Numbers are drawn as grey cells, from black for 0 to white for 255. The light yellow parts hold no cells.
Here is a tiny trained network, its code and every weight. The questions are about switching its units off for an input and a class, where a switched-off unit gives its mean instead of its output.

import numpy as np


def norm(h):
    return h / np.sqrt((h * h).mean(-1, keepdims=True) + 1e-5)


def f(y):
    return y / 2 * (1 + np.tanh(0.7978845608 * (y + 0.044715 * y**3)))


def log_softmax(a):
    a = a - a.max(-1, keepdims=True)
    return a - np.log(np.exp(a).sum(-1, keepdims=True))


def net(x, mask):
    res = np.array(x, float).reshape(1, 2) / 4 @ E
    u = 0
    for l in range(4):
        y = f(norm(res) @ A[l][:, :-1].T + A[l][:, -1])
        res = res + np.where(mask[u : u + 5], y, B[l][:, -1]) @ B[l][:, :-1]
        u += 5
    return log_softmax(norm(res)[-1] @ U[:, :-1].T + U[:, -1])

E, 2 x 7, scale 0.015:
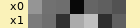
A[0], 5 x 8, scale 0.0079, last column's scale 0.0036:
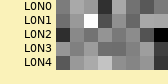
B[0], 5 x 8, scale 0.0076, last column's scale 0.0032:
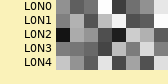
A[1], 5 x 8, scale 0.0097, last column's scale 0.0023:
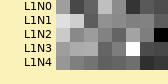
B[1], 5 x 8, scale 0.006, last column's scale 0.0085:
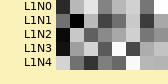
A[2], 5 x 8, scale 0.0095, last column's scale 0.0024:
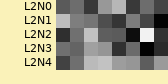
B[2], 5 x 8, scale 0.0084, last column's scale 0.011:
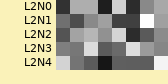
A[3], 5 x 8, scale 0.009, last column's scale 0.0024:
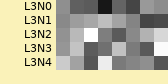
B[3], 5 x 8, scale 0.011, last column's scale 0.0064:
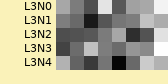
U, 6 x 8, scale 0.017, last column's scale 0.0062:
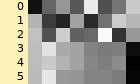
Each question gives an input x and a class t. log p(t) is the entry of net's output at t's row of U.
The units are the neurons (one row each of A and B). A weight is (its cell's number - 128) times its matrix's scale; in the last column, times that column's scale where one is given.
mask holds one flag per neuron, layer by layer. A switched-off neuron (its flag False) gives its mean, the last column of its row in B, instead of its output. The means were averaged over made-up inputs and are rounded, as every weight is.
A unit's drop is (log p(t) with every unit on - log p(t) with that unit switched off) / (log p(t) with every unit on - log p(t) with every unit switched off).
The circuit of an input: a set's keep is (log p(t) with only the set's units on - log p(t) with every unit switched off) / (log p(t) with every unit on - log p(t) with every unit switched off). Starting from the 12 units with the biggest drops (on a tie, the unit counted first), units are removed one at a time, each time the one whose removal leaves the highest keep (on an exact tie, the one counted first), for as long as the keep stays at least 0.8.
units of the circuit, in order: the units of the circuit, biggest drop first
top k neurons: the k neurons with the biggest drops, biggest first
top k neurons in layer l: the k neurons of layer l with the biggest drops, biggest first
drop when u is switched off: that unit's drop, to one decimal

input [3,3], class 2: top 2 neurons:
(L1N0, L2N1)
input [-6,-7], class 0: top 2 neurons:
(L1N3, L3N2)
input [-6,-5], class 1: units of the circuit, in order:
(L1N0)
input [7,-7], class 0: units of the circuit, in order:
(L1N3, L3N2)
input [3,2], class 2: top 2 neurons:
(L1N0, L0N0)
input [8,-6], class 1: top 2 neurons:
(L1N0, L3N0)
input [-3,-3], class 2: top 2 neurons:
(L2N4, L0N1)
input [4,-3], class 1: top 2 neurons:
(L1N0, L0N4)
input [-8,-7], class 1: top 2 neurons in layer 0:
(L0N4, L0N1)
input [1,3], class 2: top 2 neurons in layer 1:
(L1N0, L1N3)
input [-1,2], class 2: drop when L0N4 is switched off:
0.0
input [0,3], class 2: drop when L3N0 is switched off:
0.1
